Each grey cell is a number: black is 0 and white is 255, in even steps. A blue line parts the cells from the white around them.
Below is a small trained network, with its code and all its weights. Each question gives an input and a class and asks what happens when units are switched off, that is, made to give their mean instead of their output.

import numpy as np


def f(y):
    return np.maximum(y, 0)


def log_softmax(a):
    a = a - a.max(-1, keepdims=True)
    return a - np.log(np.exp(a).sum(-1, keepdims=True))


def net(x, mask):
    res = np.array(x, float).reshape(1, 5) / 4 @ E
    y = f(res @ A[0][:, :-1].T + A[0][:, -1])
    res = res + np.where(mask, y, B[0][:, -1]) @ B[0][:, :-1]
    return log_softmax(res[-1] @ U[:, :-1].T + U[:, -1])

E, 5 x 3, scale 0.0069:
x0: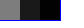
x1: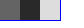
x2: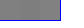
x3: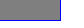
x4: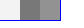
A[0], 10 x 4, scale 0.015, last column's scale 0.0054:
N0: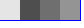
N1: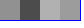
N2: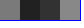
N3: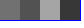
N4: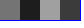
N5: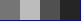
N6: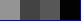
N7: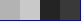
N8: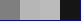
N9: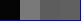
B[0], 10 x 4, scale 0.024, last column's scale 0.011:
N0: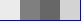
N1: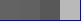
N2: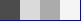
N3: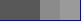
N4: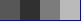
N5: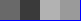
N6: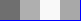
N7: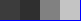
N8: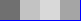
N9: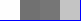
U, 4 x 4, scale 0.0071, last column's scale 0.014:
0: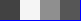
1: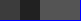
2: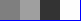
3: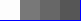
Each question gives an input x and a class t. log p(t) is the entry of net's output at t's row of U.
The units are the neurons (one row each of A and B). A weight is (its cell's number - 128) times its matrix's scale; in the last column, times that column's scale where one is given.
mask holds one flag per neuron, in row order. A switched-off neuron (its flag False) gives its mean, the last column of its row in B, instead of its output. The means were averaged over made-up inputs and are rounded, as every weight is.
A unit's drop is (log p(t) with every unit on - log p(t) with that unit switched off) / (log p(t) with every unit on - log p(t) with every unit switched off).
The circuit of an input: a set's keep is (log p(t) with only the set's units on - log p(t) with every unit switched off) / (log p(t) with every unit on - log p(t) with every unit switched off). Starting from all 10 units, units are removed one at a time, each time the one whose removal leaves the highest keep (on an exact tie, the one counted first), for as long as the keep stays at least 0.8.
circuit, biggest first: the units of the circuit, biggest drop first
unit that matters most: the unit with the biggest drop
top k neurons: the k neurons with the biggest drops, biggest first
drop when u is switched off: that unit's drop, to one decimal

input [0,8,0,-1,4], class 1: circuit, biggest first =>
(N4)
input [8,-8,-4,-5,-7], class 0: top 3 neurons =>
(N2 N6 N4)
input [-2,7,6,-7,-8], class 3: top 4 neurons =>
(N9 N7 N2 N5)
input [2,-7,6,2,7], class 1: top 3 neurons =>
(N7 N9 N5)
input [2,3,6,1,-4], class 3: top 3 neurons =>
(N9 N7 N1)
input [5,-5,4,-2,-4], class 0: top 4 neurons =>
(N2 N0 N4 N1)
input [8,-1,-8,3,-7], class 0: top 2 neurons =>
(N2 N0)
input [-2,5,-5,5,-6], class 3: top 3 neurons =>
(N9 N7 N2)
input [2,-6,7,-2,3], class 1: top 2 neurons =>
(N7 N9)
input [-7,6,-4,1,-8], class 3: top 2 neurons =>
(N9 N2)
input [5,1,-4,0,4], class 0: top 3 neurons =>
(N2 N9 N6)
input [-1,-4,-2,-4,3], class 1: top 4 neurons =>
(N7 N9 N2 N8)
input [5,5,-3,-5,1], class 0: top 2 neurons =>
(N2 N7)
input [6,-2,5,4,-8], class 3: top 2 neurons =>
(N9 N8)
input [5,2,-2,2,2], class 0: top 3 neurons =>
(N2 N9 N6)
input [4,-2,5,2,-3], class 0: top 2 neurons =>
(N2 N0)
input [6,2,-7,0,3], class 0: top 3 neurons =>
(N2 N6 N9)
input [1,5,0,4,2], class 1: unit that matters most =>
N4
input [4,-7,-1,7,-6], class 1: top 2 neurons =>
(N7 N5)
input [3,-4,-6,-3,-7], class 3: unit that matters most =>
N9
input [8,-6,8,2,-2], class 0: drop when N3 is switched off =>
0.0
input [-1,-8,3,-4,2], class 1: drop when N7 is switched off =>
0.3
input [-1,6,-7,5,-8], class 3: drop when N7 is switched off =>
0.2
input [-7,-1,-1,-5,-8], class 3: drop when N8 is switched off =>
-0.1
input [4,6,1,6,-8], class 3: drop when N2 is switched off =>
-0.1
